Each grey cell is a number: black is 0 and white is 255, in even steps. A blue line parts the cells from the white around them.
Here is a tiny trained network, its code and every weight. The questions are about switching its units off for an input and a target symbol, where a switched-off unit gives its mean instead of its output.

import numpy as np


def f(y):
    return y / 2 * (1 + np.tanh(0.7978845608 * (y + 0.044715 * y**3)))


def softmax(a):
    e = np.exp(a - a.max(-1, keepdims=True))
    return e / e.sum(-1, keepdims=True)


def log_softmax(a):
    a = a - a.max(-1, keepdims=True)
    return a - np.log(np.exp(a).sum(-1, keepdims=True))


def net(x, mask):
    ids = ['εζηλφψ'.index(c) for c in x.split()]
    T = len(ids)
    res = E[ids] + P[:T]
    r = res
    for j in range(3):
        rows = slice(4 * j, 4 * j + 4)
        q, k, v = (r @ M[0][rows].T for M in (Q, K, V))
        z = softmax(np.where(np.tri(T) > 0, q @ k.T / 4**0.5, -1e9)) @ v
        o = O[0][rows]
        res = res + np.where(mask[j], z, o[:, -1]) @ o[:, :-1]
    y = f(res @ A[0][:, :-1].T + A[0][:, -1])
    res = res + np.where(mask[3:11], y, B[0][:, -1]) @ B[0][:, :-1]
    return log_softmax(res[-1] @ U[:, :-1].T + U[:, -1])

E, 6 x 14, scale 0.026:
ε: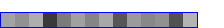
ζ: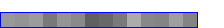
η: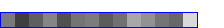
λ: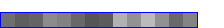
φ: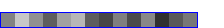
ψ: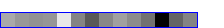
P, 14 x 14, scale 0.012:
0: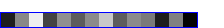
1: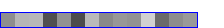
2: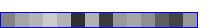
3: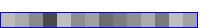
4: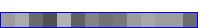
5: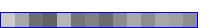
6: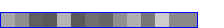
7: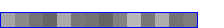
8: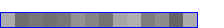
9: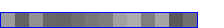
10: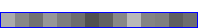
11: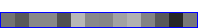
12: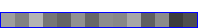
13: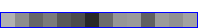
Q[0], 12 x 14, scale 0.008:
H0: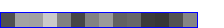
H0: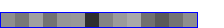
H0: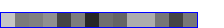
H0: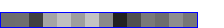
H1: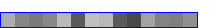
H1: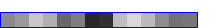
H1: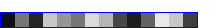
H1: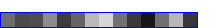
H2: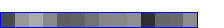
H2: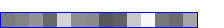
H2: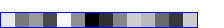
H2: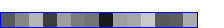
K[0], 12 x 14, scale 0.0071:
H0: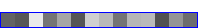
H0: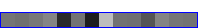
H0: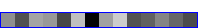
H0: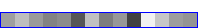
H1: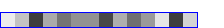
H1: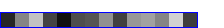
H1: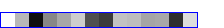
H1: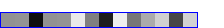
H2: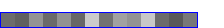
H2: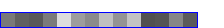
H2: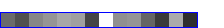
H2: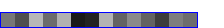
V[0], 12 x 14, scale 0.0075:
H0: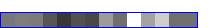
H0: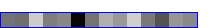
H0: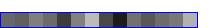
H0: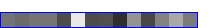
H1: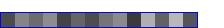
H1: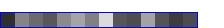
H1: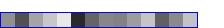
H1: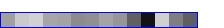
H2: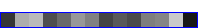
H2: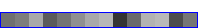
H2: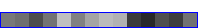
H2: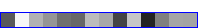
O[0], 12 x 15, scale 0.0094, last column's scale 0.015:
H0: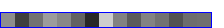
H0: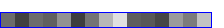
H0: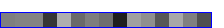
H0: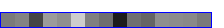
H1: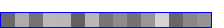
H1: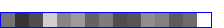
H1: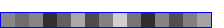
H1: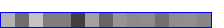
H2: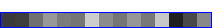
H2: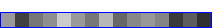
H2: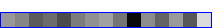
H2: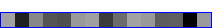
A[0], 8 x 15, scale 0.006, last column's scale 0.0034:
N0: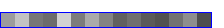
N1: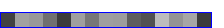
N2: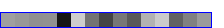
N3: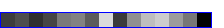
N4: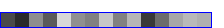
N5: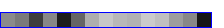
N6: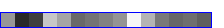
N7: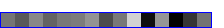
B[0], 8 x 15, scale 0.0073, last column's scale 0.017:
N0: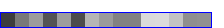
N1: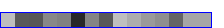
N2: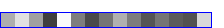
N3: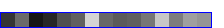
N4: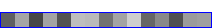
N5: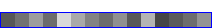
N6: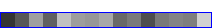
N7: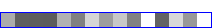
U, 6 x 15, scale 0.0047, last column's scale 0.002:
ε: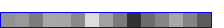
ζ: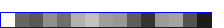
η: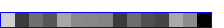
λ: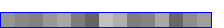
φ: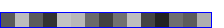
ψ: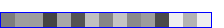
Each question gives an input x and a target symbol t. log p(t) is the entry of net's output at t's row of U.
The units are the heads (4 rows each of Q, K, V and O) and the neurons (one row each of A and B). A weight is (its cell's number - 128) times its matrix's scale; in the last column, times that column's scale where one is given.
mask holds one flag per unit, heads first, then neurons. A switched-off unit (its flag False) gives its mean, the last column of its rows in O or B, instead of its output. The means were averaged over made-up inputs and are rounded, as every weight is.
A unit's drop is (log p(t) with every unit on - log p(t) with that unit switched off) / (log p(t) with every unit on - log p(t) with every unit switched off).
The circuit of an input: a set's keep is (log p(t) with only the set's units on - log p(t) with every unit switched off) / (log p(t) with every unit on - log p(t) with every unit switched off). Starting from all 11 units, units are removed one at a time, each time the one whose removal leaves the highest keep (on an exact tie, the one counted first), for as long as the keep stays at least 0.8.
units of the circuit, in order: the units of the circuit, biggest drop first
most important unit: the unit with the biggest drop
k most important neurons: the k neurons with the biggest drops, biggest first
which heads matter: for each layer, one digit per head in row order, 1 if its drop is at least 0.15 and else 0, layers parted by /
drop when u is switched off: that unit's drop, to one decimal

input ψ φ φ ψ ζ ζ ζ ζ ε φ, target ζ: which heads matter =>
111
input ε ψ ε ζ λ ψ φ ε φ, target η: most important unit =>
H1
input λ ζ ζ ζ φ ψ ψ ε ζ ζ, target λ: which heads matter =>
110
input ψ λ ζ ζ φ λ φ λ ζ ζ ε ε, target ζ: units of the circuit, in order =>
H1, H2
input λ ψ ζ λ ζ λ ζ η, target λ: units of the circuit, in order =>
H0, H1
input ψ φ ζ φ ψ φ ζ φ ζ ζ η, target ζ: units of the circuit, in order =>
H1, H2
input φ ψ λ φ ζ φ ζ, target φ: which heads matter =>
100
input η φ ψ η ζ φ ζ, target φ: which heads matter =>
110
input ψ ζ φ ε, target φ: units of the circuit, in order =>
H0, N7
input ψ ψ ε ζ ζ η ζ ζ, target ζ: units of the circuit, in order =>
H2, H1
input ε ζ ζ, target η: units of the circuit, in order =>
H1, H2
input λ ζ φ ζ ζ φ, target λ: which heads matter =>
001
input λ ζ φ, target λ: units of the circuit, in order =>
H2, H0
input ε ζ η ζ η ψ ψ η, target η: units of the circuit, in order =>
H1
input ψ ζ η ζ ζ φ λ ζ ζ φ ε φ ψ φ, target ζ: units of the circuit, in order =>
H2, H1
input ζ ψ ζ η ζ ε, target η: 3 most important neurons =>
N7, N2, N4
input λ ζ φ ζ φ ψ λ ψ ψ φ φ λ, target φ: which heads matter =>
110
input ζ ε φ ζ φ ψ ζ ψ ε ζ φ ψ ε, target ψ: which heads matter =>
011
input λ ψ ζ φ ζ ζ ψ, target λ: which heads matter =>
110
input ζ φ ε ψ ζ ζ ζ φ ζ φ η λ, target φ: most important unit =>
N7
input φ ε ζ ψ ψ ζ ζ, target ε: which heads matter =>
010
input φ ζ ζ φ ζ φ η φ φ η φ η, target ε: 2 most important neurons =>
N7, N3
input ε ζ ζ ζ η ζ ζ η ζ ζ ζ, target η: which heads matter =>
000
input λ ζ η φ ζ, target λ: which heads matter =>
001
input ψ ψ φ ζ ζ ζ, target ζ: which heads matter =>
011
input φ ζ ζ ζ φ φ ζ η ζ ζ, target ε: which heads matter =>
011
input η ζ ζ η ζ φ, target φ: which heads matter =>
010
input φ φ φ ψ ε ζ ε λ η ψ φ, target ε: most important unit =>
H1
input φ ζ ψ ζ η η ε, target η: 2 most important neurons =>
N7, N4
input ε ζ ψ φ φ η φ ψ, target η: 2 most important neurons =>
N7, N2
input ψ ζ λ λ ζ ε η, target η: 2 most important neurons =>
N4, N5
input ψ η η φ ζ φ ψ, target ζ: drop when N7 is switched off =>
0.2
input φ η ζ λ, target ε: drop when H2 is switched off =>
0.3
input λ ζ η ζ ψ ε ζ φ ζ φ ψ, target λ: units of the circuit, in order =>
H0
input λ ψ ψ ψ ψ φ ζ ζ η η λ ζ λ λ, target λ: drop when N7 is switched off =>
0.2
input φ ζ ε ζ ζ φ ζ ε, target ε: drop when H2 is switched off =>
0.6
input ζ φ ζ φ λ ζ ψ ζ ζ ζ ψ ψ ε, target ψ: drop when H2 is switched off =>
0.2
